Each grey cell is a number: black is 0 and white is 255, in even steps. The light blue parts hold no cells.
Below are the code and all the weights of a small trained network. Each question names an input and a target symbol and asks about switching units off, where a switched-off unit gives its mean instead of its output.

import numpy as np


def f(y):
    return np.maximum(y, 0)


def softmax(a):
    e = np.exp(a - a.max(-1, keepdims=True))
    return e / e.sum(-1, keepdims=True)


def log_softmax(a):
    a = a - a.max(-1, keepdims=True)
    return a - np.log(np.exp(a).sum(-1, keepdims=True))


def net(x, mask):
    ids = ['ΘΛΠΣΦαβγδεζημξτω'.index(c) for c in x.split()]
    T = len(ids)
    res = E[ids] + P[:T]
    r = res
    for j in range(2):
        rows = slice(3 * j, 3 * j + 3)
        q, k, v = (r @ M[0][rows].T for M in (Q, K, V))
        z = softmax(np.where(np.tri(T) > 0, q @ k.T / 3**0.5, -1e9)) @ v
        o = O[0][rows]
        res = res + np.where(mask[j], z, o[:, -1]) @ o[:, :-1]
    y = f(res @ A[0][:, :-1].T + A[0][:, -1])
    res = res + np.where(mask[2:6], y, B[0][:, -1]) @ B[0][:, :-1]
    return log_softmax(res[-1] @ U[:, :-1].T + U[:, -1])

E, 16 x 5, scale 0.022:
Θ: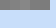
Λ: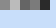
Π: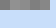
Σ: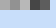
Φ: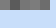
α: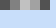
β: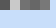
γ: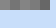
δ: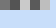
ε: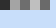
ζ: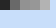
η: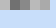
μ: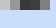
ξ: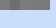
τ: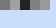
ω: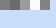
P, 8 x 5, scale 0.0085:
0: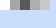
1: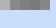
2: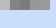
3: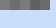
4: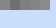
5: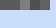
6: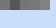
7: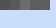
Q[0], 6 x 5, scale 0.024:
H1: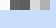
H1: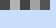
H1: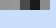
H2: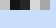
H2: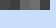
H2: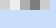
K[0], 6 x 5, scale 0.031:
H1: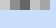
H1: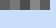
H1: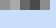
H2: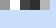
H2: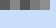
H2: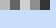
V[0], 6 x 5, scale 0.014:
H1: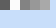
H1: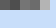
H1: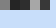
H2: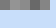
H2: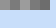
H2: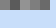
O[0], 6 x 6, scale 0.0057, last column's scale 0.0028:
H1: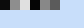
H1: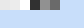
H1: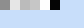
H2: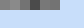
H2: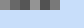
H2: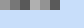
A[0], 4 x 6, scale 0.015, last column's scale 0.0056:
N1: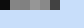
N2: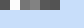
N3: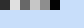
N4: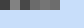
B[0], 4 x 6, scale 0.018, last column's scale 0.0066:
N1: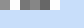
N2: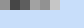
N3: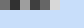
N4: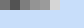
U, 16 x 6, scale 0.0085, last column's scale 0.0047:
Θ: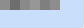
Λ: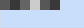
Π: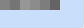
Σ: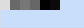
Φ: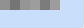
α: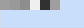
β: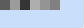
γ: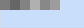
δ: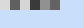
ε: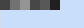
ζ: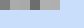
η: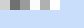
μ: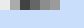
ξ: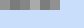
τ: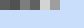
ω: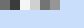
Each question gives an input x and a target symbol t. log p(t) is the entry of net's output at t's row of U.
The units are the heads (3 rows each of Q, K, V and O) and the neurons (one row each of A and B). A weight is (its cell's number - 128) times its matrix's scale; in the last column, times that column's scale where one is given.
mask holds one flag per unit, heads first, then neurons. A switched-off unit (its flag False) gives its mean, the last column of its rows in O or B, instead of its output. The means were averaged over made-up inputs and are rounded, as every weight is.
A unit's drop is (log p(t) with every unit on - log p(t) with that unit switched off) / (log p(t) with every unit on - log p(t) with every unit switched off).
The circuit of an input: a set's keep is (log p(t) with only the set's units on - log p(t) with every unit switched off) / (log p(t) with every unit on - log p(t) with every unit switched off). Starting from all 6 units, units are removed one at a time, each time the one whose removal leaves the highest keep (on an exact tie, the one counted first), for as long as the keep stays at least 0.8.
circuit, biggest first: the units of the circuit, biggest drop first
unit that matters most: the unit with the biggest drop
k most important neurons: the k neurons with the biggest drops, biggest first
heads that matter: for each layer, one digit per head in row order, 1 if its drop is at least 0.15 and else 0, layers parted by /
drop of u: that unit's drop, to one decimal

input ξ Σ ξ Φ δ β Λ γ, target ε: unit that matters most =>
H1
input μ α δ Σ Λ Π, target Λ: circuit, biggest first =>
H1, N4
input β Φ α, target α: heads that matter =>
10
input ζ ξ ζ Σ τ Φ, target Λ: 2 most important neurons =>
N1, N4
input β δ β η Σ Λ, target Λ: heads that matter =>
00
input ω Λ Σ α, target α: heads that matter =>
00
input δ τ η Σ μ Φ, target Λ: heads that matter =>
10
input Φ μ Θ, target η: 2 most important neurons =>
N3, N1
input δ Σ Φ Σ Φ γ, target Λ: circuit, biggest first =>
H1, N1
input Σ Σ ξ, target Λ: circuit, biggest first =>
H1, N4
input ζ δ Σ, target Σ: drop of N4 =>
0.1
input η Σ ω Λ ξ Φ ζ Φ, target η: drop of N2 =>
-0.1
